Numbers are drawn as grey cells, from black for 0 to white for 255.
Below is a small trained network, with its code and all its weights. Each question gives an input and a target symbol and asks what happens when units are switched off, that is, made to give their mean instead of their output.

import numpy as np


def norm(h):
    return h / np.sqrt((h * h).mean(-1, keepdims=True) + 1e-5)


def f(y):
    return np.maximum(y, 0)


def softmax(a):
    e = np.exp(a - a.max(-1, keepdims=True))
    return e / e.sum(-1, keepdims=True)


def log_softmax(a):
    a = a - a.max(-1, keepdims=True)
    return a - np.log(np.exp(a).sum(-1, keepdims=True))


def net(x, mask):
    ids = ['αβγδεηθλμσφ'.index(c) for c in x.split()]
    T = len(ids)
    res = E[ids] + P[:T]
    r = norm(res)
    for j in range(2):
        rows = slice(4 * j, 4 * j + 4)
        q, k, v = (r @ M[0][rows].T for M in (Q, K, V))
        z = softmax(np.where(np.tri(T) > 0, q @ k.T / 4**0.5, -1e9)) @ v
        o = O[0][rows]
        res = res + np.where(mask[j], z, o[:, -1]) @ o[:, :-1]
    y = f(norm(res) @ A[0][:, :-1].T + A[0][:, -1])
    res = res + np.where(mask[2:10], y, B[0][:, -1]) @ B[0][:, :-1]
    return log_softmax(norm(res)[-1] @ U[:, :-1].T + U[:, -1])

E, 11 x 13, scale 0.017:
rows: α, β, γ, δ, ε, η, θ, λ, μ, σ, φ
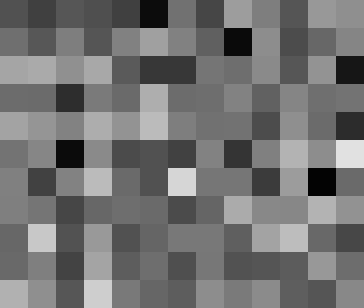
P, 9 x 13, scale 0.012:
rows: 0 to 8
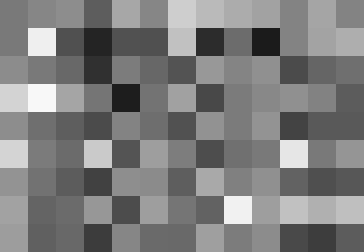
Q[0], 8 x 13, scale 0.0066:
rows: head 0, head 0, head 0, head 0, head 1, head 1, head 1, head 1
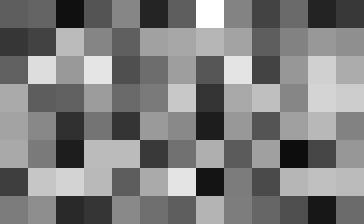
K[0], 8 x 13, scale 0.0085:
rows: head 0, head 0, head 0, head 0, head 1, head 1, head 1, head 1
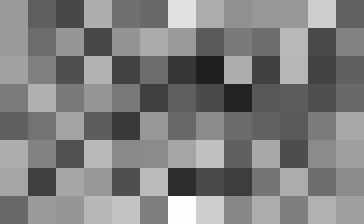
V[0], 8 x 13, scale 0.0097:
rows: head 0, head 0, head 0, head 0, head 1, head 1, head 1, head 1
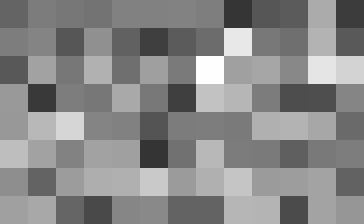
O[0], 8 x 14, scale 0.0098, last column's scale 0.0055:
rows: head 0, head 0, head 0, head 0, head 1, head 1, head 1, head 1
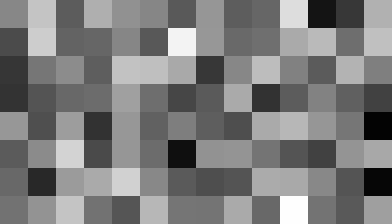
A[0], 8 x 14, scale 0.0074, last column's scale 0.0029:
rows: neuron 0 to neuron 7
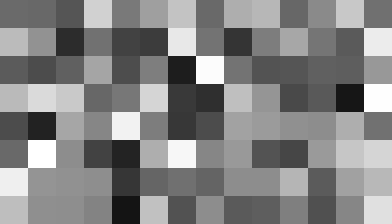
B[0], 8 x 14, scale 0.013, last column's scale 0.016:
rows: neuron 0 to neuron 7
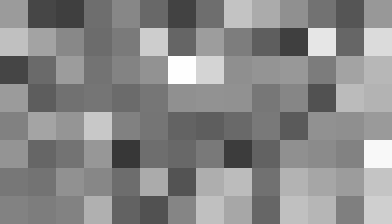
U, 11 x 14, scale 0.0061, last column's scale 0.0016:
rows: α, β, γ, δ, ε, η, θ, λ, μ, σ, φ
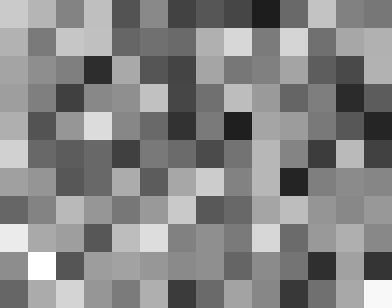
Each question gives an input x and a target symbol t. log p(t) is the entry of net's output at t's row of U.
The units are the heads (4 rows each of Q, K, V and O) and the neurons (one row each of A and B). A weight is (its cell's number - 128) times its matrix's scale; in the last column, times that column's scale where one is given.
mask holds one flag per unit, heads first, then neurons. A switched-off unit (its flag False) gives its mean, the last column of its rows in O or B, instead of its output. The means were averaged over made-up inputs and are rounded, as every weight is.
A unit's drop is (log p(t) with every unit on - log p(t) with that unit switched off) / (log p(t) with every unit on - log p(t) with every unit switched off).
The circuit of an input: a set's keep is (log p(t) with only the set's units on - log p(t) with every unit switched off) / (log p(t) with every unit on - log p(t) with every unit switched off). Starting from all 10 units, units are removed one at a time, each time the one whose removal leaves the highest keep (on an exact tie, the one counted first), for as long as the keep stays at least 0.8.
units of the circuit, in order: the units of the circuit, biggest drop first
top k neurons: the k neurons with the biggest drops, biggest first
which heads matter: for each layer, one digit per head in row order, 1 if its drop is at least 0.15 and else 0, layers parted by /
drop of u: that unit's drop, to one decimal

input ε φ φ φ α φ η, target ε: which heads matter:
01
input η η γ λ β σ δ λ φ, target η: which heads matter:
10
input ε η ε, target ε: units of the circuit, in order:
(head 1)
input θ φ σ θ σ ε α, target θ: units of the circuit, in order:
(head 1; neuron 5)
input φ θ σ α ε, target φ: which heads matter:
11
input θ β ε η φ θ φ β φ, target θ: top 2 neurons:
(neuron 2; neuron 5)
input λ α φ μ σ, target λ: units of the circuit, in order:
(head 0; head 1)
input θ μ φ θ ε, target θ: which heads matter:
01
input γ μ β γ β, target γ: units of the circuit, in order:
(head 1; head 0)
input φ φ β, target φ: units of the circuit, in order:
(head 1; head 0)
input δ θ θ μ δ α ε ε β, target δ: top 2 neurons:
(neuron 0; neuron 5)
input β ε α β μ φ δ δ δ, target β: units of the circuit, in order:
(head 0; neuron 7; neuron 2)
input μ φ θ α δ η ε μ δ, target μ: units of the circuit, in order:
(head 1; head 0; neuron 5)
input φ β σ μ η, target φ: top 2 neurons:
(neuron 4; neuron 5)
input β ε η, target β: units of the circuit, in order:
(head 0; neuron 2; neuron 7)
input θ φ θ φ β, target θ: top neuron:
(neuron 2)
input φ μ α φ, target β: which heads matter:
01
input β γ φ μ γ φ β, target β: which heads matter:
10
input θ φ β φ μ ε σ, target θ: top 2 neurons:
(neuron 2; neuron 5)
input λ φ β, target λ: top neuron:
(neuron 1)
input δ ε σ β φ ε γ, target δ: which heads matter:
11
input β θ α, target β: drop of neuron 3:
0.0
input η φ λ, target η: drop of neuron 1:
0.2
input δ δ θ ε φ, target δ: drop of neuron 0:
0.2
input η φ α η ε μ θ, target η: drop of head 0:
1.1
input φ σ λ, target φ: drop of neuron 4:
0.1
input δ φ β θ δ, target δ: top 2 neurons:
(neuron 0; neuron 5)
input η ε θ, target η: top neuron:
(neuron 0)
